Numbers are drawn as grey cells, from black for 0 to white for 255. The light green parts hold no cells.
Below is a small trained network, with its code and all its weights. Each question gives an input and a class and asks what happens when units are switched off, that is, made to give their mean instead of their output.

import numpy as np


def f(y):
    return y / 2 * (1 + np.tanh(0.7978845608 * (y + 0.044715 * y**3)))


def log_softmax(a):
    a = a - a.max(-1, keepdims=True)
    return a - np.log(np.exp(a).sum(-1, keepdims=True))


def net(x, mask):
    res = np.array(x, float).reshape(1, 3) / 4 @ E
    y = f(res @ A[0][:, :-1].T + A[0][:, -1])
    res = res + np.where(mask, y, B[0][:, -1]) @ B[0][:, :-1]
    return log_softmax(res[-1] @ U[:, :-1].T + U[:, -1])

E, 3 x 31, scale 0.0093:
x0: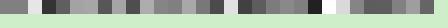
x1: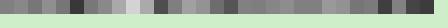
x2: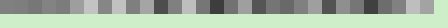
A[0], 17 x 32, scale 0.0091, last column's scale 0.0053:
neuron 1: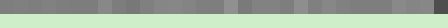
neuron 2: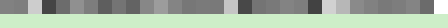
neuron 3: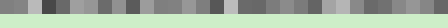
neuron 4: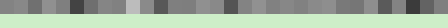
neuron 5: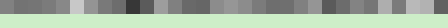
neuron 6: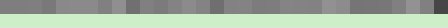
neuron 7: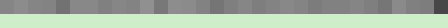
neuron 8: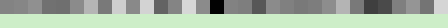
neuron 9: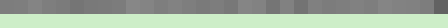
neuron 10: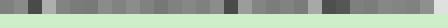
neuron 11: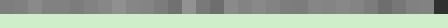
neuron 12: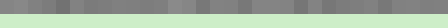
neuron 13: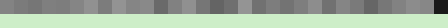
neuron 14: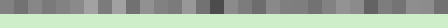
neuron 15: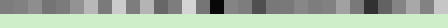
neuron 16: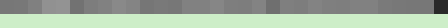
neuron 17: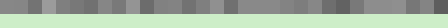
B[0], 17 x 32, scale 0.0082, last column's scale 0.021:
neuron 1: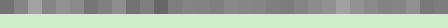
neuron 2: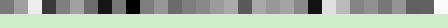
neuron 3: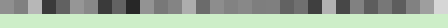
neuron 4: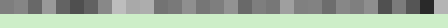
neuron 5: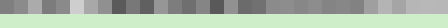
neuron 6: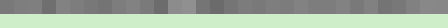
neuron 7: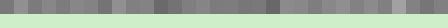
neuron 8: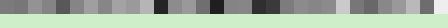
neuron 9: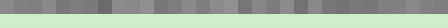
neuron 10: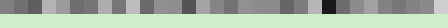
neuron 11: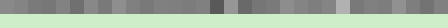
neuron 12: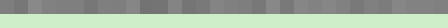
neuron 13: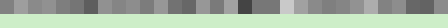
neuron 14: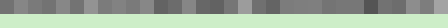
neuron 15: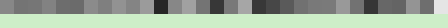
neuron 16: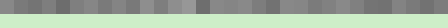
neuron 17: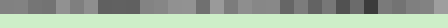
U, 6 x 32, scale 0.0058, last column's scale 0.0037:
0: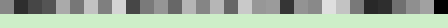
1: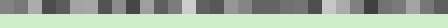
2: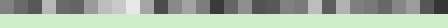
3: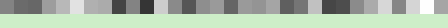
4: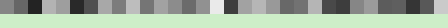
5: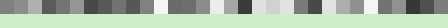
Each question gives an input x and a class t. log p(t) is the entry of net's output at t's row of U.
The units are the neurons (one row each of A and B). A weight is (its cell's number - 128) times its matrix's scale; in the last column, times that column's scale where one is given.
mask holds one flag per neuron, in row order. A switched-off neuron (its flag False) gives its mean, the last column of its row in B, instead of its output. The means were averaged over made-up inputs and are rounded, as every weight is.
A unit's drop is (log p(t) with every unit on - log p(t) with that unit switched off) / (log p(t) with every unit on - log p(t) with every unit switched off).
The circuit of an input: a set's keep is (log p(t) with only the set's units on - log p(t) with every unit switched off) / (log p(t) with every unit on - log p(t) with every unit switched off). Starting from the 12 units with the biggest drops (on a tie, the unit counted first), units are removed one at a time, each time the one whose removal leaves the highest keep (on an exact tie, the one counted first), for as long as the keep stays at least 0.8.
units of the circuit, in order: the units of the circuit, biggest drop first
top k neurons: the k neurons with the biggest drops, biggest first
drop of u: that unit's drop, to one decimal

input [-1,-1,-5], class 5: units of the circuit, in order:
[neuron 8]
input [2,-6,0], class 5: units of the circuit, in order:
[neuron 8; neuron 15]
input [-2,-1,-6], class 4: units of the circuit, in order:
[neuron 2; neuron 8]
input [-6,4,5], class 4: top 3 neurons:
[neuron 8; neuron 10; neuron 15]
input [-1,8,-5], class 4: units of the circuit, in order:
[neuron 2; neuron 8]
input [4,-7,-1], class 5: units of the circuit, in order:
[neuron 8; neuron 2]
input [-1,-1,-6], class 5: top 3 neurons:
[neuron 15; neuron 8; neuron 10]
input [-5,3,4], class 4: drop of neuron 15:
0.1
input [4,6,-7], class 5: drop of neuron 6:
0.0
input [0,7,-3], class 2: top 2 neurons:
[neuron 2; neuron 3]
